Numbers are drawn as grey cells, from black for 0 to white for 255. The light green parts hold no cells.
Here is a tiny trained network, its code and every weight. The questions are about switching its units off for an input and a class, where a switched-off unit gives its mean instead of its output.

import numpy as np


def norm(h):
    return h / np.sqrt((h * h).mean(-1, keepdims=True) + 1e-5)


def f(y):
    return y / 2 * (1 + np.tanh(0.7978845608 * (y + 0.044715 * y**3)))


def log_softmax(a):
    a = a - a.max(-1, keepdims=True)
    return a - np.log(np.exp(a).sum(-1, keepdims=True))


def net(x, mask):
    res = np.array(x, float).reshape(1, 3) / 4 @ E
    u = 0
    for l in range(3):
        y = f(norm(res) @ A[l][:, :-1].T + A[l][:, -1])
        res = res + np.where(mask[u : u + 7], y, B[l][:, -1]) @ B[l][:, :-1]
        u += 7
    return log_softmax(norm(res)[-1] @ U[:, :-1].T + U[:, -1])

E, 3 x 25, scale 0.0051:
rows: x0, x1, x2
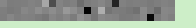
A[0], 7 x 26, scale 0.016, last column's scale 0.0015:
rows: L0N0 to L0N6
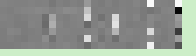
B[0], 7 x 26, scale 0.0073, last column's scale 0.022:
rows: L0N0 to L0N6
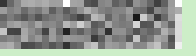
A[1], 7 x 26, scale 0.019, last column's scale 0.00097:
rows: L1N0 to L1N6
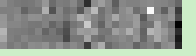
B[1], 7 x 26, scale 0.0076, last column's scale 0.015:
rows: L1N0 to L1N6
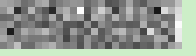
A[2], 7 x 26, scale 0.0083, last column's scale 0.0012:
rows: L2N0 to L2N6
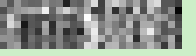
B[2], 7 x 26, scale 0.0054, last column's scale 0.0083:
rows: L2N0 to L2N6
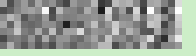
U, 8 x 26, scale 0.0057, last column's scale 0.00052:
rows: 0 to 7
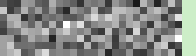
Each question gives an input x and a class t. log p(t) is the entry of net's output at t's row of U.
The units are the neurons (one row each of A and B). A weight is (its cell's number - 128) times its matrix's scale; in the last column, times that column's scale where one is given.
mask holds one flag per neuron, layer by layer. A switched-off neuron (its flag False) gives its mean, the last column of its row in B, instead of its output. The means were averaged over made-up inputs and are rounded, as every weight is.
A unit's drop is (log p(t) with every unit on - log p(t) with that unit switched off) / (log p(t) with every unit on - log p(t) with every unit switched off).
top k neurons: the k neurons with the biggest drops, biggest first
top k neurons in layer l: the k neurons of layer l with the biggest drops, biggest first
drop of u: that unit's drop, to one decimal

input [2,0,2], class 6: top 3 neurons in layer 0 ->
L0N0, L0N2, L0N4
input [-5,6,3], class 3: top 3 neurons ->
L0N6, L0N0, L1N2
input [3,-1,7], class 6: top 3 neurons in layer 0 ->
L0N0, L0N2, L0N6
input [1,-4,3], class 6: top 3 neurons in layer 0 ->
L0N5, L0N0, L0N6
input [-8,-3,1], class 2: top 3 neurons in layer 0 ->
L0N2, L0N0, L0N3
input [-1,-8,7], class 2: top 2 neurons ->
L0N2, L0N0
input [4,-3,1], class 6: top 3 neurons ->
L0N0, L0N6, L1N3
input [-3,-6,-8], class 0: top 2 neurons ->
L0N0, L0N2
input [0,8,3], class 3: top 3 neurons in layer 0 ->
L0N6, L0N2, L0N0
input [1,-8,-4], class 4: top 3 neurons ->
L0N5, L0N0, L1N3
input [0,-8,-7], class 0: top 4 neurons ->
L0N2, L0N0, L0N4, L0N3
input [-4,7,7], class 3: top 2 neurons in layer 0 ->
L0N6, L0N0
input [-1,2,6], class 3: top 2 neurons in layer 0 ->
L0N6, L0N4
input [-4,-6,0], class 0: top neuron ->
L0N6
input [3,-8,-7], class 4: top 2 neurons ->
L0N0, L0N5
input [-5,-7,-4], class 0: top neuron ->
L0N2
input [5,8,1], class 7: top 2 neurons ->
L0N6, L0N3
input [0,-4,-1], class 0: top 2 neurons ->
L0N2, L0N3
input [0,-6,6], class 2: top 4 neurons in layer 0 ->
L0N2, L0N0, L0N3, L0N4
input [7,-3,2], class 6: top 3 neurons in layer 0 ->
L0N0, L0N6, L0N4
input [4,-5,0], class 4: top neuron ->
L0N6
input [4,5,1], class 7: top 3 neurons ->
L0N6, L0N3, L0N5
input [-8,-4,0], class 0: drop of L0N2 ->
0.6
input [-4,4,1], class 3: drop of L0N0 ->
0.1
